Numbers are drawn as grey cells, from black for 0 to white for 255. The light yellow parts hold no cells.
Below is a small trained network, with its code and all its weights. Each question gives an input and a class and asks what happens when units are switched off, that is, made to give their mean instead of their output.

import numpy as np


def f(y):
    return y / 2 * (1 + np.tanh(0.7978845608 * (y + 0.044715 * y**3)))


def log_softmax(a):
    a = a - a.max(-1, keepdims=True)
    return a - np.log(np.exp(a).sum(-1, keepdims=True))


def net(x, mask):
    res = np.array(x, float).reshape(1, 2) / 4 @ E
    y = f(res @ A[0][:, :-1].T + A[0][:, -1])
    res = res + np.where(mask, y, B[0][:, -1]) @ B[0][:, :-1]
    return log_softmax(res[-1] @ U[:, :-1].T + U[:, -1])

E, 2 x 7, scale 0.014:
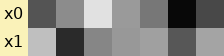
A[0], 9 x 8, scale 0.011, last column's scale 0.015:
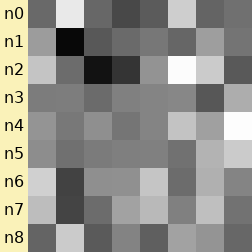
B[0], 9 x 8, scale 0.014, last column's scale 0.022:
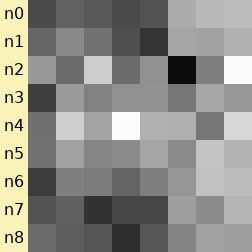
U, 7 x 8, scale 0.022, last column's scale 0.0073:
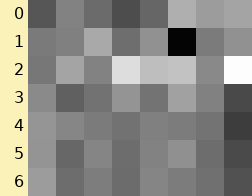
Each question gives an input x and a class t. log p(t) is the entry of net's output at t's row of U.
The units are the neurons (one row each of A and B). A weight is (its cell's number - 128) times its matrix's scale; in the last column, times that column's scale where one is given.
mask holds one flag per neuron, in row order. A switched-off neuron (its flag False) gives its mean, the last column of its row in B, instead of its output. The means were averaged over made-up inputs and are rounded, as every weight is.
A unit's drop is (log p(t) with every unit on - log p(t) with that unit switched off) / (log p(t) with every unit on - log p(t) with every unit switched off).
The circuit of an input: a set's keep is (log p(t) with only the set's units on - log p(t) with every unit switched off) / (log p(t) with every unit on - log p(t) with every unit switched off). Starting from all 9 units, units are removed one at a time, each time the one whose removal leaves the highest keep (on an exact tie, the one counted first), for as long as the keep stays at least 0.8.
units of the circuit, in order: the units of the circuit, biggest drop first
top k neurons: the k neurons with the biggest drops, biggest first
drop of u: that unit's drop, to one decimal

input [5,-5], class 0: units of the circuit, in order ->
[n2]
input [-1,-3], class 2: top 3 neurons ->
[n7, n1, n2]
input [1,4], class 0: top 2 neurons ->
[n2, n4]
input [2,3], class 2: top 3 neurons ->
[n2, n0, n8]
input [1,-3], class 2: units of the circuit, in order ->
[n2, n7]
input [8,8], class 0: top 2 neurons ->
[n2, n6]
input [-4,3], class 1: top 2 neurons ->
[n2, n0]
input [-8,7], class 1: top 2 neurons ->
[n2, n0]
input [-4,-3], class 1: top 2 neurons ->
[n2, n7]
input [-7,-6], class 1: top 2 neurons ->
[n2, n7]
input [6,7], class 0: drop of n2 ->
0.8
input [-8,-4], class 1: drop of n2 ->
1.6
